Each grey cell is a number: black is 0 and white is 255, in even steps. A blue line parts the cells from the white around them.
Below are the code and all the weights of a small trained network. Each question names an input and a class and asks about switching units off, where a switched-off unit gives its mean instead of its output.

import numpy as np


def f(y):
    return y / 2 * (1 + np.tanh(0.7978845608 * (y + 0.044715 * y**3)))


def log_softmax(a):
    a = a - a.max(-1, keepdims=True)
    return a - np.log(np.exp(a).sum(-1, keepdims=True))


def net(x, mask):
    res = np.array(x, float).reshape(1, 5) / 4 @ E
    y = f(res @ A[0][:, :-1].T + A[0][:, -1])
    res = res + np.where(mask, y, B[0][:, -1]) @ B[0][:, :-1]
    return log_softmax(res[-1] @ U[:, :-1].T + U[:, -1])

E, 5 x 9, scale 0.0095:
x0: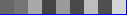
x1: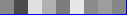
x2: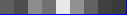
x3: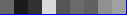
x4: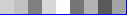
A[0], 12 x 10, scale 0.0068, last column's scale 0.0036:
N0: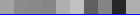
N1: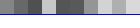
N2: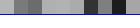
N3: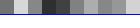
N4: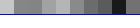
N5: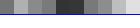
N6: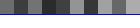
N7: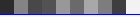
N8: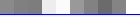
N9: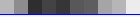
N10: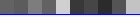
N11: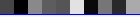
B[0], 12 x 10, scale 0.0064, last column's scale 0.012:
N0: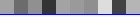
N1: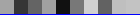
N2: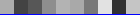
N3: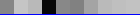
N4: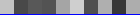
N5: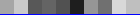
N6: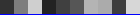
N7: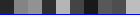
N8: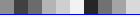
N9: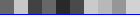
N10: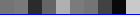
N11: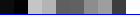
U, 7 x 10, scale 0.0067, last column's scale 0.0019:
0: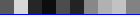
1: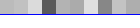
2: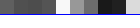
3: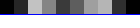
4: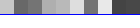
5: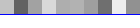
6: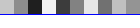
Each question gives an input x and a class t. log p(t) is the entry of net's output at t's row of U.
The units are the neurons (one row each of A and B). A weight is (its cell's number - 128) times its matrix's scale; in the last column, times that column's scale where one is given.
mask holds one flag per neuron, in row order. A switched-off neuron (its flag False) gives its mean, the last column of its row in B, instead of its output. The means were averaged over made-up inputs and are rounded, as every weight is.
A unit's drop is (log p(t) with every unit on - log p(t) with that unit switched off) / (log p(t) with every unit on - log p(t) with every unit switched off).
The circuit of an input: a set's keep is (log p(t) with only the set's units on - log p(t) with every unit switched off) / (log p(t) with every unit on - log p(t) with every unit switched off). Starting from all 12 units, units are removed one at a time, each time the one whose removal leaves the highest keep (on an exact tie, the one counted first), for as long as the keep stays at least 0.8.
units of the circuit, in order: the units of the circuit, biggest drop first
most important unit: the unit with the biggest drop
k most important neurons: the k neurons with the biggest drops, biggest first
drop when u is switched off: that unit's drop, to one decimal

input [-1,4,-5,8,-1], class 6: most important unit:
N1
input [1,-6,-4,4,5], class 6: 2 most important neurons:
[N1; N6]
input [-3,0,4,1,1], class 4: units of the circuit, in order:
[N2; N6]
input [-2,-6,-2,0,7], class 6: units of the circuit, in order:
[N7; N6]
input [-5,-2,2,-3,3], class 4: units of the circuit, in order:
[N2; N4]
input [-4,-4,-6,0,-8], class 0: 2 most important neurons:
[N5; N9]
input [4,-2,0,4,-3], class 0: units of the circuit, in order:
[N11; N5]
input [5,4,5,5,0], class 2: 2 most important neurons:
[N6; N9]
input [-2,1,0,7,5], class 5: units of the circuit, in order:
[N8; N1; N10]
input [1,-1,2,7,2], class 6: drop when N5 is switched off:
-0.1
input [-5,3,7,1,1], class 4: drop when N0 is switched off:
0.1
